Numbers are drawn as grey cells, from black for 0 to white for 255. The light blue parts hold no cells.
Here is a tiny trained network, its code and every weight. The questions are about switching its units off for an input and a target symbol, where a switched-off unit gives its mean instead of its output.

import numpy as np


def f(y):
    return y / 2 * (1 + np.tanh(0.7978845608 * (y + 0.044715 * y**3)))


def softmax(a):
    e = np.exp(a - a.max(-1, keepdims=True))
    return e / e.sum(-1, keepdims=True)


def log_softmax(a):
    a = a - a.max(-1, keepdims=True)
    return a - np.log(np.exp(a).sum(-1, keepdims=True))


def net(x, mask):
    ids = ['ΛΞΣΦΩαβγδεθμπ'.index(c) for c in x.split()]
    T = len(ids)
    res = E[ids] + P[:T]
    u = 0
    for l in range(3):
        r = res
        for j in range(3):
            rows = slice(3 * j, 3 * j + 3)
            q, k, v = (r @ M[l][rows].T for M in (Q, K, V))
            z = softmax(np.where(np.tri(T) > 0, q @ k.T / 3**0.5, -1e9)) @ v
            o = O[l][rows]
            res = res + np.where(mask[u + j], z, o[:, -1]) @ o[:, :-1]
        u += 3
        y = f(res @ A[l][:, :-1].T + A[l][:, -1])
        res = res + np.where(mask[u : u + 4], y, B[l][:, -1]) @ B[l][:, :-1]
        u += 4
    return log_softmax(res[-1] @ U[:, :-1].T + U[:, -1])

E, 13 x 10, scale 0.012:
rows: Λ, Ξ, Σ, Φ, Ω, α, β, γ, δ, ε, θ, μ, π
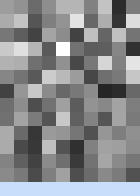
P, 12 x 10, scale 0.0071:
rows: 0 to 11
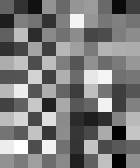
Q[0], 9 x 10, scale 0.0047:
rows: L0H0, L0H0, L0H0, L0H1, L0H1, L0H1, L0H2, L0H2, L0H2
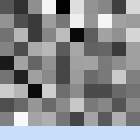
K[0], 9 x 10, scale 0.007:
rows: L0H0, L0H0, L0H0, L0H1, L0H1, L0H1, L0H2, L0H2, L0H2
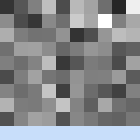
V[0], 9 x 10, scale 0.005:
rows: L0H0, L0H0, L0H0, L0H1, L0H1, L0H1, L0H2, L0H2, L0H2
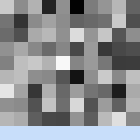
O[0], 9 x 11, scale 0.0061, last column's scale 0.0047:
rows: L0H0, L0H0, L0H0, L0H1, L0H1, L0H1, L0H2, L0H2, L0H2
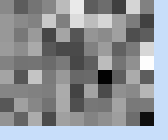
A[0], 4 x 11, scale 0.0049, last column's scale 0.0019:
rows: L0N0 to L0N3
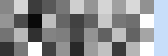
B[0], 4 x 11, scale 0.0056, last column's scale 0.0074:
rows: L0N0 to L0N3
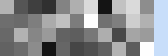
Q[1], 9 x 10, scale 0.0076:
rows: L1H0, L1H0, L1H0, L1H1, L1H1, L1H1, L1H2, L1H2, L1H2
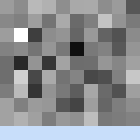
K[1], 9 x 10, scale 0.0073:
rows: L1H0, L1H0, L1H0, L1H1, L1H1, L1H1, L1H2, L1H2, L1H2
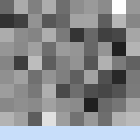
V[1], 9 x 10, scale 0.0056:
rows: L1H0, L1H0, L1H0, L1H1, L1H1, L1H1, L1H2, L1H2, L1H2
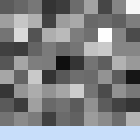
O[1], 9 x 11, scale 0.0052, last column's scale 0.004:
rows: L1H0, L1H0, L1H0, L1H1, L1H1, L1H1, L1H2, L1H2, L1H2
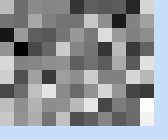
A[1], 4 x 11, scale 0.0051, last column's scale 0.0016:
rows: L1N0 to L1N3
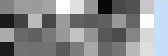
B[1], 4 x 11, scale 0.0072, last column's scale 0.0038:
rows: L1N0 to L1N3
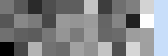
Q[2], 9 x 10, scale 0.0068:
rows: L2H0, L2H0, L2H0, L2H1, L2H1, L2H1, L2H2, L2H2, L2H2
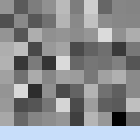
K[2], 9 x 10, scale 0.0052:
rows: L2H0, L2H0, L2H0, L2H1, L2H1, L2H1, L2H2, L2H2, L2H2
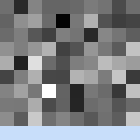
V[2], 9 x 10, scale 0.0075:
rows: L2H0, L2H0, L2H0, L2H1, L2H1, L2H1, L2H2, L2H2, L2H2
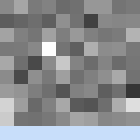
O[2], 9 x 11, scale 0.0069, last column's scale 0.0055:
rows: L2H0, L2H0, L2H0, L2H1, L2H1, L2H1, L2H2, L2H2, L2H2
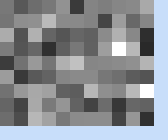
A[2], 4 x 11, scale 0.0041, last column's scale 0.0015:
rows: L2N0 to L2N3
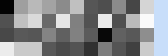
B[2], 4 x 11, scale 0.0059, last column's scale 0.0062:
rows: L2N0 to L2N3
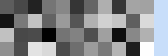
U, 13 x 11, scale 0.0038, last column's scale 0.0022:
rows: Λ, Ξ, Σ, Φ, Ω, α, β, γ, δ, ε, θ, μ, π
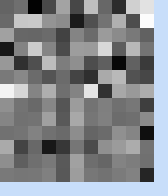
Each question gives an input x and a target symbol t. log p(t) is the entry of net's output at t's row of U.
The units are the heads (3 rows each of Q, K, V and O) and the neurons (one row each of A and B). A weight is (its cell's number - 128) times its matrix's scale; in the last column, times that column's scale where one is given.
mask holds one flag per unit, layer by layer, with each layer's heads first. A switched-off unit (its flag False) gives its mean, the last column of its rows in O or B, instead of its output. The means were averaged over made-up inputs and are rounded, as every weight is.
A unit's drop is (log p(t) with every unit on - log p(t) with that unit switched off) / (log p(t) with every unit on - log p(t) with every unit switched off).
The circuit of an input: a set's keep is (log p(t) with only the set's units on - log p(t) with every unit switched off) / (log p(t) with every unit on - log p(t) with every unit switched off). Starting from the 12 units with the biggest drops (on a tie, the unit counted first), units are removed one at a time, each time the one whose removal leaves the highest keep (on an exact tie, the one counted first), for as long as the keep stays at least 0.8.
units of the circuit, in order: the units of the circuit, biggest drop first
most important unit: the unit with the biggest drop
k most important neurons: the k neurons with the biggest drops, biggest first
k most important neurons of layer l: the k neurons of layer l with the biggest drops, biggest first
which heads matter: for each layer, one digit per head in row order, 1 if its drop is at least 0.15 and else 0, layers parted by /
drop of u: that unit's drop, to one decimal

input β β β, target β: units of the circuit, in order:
(L2H2, L1H2)
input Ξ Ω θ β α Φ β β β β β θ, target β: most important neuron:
(L0N3)
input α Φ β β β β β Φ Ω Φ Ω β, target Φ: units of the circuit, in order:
(L1H1, L0H0, L1N3, L2N1)
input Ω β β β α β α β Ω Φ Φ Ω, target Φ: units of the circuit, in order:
(L0H0, L1H1, L2N1, L1N0)
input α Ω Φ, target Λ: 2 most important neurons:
(L1N0, L2N0)
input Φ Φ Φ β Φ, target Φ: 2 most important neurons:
(L0N3, L2N1)
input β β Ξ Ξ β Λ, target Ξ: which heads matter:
101 / 000 / 000
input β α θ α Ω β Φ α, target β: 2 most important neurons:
(L0N3, L1N1)
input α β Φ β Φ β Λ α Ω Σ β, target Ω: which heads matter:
110 / 000 / 001
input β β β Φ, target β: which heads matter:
100 / 000 / 001
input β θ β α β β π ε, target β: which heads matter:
000 / 000 / 001
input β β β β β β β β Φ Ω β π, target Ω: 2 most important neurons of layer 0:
(L0N3, L0N0)
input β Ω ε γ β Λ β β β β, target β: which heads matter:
000 / 111 / 001
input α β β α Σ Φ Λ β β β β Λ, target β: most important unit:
L2H2
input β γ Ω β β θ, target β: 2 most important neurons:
(L0N3, L0N1)
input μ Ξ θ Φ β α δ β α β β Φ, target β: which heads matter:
100 / 100 / 001
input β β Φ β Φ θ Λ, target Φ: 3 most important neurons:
(L0N3, L2N1, L1N0)
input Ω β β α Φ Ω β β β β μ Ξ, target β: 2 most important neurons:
(L0N3, L0N0)
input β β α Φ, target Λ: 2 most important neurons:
(L1N0, L2N3)
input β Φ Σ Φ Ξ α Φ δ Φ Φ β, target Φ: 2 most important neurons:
(L1N3, L0N3)
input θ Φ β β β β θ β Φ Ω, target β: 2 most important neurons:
(L0N3, L0N0)
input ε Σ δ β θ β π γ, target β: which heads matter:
000 / 010 / 001
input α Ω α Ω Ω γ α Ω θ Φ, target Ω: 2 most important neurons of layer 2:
(L2N2, L2N3)
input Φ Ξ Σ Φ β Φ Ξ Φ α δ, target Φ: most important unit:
L1H1
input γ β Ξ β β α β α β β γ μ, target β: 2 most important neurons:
(L0N3, L0N1)
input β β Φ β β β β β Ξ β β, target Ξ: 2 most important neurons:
(L2N3, L0N3)
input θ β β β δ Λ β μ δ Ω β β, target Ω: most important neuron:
(L2N2)
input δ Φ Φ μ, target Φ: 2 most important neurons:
(L1N3, L0N1)
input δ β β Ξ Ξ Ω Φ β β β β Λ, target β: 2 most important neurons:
(L0N3, L1N1)
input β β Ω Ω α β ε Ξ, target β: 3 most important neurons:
(L0N3, L0N0, L1N1)
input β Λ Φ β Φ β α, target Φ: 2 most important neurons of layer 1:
(L1N3, L1N0)
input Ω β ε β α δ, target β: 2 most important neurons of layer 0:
(L0N3, L0N1)
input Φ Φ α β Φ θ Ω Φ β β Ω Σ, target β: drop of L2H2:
0.6
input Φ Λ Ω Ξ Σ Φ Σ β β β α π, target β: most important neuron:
(L0N3)
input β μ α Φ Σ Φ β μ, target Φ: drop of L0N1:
0.3
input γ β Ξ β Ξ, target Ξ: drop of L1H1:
0.3
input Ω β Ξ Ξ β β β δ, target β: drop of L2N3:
0.0
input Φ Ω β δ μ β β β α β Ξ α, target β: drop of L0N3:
0.1
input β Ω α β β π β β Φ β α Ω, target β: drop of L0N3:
0.4
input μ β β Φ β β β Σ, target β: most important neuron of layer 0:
(L0N3)
